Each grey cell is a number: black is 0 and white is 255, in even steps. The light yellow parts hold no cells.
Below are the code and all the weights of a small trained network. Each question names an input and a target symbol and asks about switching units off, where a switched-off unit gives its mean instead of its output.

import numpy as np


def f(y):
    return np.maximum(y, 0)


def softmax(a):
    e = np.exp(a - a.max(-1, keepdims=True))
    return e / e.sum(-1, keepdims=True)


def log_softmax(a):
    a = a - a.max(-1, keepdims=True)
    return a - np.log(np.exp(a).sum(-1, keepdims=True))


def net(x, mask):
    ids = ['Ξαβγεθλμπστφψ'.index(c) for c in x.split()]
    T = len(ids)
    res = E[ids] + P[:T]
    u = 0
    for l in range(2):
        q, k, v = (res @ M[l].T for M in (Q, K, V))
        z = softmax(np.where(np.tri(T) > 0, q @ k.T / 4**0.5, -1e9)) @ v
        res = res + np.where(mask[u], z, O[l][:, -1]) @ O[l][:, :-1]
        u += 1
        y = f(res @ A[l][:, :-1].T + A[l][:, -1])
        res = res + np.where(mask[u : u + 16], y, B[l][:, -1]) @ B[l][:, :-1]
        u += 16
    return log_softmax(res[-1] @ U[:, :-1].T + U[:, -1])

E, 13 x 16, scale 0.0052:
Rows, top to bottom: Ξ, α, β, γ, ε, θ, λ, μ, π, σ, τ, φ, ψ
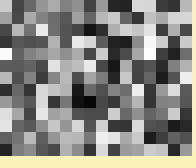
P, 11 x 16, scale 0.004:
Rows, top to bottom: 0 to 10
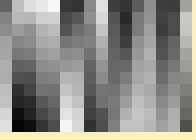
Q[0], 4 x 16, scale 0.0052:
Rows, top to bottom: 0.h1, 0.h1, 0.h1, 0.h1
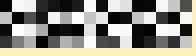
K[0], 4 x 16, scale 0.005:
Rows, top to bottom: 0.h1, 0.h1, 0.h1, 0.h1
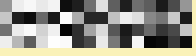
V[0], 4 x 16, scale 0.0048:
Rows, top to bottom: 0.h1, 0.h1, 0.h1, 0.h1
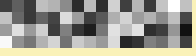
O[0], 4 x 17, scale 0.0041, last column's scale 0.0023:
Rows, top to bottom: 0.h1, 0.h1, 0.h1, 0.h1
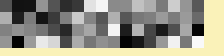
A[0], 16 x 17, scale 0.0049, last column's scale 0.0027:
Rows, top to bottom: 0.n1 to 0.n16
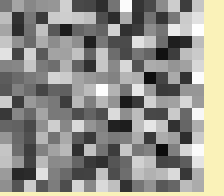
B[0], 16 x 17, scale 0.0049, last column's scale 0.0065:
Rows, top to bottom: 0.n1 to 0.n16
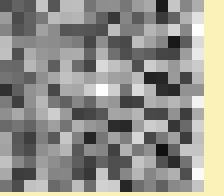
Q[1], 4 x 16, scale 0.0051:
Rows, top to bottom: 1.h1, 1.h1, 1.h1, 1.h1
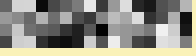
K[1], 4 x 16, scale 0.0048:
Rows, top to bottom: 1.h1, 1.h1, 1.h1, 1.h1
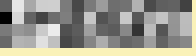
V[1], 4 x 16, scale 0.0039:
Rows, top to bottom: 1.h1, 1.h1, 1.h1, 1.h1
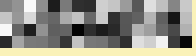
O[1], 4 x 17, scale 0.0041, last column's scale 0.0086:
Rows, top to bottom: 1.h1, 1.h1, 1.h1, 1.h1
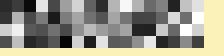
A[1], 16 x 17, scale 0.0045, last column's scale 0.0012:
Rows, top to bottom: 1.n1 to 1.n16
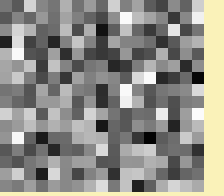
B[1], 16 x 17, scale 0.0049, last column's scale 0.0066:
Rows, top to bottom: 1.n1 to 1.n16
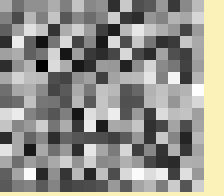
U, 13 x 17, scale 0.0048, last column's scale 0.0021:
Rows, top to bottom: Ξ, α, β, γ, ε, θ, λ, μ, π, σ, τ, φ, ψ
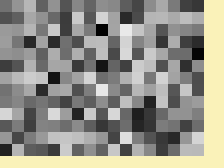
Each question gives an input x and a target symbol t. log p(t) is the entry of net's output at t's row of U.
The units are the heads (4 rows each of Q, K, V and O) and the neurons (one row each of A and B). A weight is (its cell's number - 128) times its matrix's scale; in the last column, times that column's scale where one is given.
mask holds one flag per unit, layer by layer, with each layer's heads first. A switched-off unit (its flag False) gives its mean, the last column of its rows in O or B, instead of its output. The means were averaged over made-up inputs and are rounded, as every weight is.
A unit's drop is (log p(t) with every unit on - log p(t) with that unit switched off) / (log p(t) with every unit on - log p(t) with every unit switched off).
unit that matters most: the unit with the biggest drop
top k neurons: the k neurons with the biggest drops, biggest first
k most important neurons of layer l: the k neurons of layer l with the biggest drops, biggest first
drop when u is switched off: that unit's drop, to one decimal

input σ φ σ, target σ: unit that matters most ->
0.h1
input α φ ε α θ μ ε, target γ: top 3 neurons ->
(0.n10; 1.n13; 0.n8)
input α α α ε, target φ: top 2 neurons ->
(0.n14; 0.n4)
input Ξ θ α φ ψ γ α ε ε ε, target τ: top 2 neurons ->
(1.n5; 1.n12)
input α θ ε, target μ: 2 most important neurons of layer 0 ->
(0.n14; 0.n4)
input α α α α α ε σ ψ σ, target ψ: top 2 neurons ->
(1.n4; 0.n1)
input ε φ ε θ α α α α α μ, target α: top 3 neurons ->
(1.n9; 1.n8; 1.n2)
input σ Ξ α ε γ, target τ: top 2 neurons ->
(0.n12; 1.n5)
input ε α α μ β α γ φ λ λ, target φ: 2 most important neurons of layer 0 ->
(0.n12; 0.n15)
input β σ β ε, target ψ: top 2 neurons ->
(1.n4; 0.n8)
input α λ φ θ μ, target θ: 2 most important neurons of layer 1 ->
(1.n6; 1.n3)
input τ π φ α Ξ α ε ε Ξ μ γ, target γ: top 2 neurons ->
(1.n13; 0.n8)
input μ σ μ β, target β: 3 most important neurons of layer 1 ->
(1.n7; 1.n15; 1.n8)
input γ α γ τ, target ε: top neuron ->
(1.n15)
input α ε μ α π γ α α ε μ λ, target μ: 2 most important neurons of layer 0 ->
(0.n12; 0.n15)
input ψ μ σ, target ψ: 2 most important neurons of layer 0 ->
(0.n10; 0.n6)
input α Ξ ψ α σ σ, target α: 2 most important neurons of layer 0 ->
(0.n4; 0.n14)
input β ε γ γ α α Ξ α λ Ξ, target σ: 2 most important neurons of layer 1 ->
(1.n10; 1.n11)
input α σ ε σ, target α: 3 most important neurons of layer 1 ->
(1.n9; 1.n8; 1.n2)
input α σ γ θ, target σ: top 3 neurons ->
(1.n10; 0.n12; 0.n15)
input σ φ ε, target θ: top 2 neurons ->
(0.n14; 1.n6)
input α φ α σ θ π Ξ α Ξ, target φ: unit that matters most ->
0.n14
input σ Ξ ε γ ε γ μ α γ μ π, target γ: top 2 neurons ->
(1.n13; 0.n1)
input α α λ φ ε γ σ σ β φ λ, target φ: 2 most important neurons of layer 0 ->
(0.n2; 0.n13)
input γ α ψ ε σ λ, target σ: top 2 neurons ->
(0.n12; 1.n10)
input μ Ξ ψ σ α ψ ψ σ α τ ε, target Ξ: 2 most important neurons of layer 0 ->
(0.n12; 0.n2)
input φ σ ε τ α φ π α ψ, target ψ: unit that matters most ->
0.h1
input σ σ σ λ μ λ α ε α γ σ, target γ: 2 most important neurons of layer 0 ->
(0.n1; 0.n11)
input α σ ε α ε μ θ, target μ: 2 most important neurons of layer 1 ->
(1.n15; 1.n10)
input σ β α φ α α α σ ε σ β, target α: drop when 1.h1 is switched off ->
0.2
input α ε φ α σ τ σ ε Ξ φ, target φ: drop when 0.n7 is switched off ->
0.1
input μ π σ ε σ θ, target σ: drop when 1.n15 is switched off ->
0.0
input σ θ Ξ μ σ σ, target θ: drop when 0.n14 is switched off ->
0.2
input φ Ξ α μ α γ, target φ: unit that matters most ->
1.n14
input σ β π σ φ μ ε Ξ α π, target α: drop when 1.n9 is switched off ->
0.6
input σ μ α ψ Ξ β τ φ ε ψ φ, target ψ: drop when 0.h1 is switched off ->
0.4
